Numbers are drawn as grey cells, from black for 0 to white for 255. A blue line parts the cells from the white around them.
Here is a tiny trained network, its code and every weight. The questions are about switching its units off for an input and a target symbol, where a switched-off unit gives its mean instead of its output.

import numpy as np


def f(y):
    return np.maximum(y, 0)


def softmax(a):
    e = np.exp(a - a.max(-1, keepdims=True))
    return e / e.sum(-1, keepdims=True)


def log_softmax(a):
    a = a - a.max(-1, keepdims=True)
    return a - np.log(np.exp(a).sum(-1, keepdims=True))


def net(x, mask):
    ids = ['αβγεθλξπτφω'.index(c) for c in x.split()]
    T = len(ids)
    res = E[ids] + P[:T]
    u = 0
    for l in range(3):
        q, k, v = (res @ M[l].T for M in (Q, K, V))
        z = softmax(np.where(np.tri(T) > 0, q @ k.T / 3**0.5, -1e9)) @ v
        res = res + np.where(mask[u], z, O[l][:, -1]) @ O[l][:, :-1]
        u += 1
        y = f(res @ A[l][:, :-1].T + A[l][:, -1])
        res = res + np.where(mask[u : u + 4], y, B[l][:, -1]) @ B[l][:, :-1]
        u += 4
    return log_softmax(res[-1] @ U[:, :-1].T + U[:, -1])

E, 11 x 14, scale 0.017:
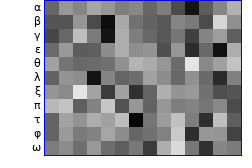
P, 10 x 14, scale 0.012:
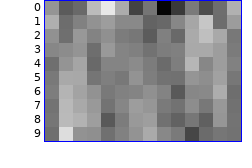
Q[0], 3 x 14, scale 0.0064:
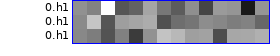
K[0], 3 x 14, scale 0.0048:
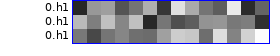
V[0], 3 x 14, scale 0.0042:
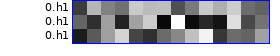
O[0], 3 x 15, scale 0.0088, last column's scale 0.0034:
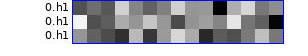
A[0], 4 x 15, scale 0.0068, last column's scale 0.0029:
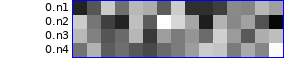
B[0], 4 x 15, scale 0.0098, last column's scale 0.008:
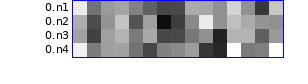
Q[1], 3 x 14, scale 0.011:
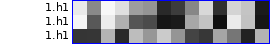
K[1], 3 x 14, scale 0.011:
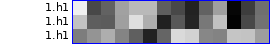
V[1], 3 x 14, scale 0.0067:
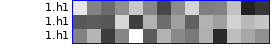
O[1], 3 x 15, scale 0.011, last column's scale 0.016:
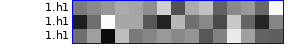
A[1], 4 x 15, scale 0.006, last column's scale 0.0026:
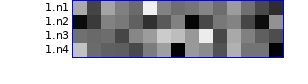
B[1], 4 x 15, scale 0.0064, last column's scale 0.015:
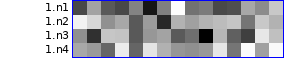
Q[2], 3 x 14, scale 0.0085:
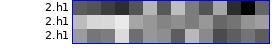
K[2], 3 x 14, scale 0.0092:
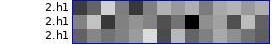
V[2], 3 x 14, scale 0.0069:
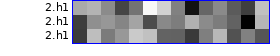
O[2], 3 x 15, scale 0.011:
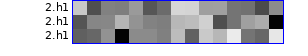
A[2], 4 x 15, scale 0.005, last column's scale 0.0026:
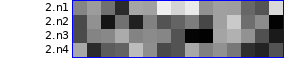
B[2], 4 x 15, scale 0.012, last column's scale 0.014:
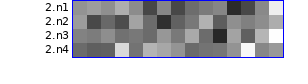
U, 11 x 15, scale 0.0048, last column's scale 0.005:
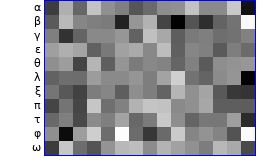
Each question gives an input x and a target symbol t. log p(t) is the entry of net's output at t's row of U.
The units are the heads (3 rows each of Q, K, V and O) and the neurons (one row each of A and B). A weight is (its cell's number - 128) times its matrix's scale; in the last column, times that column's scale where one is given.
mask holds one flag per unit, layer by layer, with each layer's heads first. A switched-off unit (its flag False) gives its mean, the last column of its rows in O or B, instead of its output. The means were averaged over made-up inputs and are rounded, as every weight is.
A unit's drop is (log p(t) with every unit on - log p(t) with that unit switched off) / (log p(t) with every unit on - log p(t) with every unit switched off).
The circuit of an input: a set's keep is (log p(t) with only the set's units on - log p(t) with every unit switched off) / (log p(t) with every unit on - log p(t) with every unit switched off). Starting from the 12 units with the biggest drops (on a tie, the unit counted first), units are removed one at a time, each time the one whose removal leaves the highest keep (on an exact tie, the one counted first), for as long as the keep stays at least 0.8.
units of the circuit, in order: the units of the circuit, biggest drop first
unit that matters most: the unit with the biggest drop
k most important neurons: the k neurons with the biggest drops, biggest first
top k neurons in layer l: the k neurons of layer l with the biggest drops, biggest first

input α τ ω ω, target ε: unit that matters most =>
2.h1
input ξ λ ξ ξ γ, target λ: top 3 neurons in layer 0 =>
(0.n4, 0.n1, 0.n3)
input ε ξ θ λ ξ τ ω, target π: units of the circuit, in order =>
(0.h1, 1.h1)
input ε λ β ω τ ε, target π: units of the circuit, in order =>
(0.h1, 1.h1)
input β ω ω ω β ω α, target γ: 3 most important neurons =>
(0.n1, 0.n4, 1.n4)
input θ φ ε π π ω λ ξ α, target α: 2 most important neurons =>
(1.n2, 0.n4)
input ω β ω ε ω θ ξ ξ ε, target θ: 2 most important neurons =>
(0.n1, 0.n2)
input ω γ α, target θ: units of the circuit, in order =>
(1.h1, 0.h1)
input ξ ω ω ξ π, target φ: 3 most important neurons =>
(0.n2, 2.n3, 1.n3)
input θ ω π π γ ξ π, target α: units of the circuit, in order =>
(1.h1, 1.n2, 0.h1, 2.h1)
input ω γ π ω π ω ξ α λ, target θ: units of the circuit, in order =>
(1.h1, 0.h1, 2.h1)
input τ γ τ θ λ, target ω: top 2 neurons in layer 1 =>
(1.n1, 1.n4)
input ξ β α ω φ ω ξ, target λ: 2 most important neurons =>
(0.n4, 0.n1)
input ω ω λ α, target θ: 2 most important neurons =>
(0.n2, 2.n2)
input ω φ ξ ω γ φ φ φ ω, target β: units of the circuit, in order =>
(0.h1)
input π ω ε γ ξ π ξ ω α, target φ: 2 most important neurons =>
(0.n1, 1.n1)
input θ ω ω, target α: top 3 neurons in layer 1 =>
(1.n2, 1.n1, 1.n4)
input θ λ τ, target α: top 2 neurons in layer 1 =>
(1.n2, 1.n1)
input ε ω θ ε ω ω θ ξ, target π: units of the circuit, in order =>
(0.h1, 1.h1, 1.n1)
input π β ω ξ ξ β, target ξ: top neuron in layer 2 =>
(2.n2)
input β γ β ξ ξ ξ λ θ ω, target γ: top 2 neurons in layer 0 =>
(0.n4, 0.n1)
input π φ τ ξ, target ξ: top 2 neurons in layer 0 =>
(0.n4, 0.n1)
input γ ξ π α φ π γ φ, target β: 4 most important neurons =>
(1.n1, 1.n4, 1.n3, 2.n2)
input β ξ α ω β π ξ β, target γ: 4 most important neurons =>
(1.n2, 0.n4, 0.n1, 2.n1)
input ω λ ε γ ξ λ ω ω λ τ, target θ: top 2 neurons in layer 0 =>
(0.n1, 0.n2)
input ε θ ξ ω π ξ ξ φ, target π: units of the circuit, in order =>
(0.h1, 1.h1)
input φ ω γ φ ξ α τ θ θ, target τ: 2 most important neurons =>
(2.n3, 2.n2)
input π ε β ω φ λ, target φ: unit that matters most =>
0.n2
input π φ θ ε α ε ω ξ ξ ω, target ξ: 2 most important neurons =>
(0.n4, 0.n1)
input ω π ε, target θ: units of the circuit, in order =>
(1.h1, 2.h1)
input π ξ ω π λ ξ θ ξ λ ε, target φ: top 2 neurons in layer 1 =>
(1.n1, 1.n3)
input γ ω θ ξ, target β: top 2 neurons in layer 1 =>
(1.n1, 1.n4)
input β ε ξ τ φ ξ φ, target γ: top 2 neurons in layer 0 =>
(0.n4, 0.n1)
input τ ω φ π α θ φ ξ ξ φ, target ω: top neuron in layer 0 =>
(0.n4)
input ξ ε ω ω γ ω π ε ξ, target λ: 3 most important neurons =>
(0.n1, 0.n4, 1.n1)
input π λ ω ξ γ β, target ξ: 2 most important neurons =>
(0.n4, 0.n1)
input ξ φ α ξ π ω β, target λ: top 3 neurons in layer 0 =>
(0.n4, 0.n1, 0.n3)
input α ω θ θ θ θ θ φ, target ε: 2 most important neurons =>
(2.n3, 1.n4)
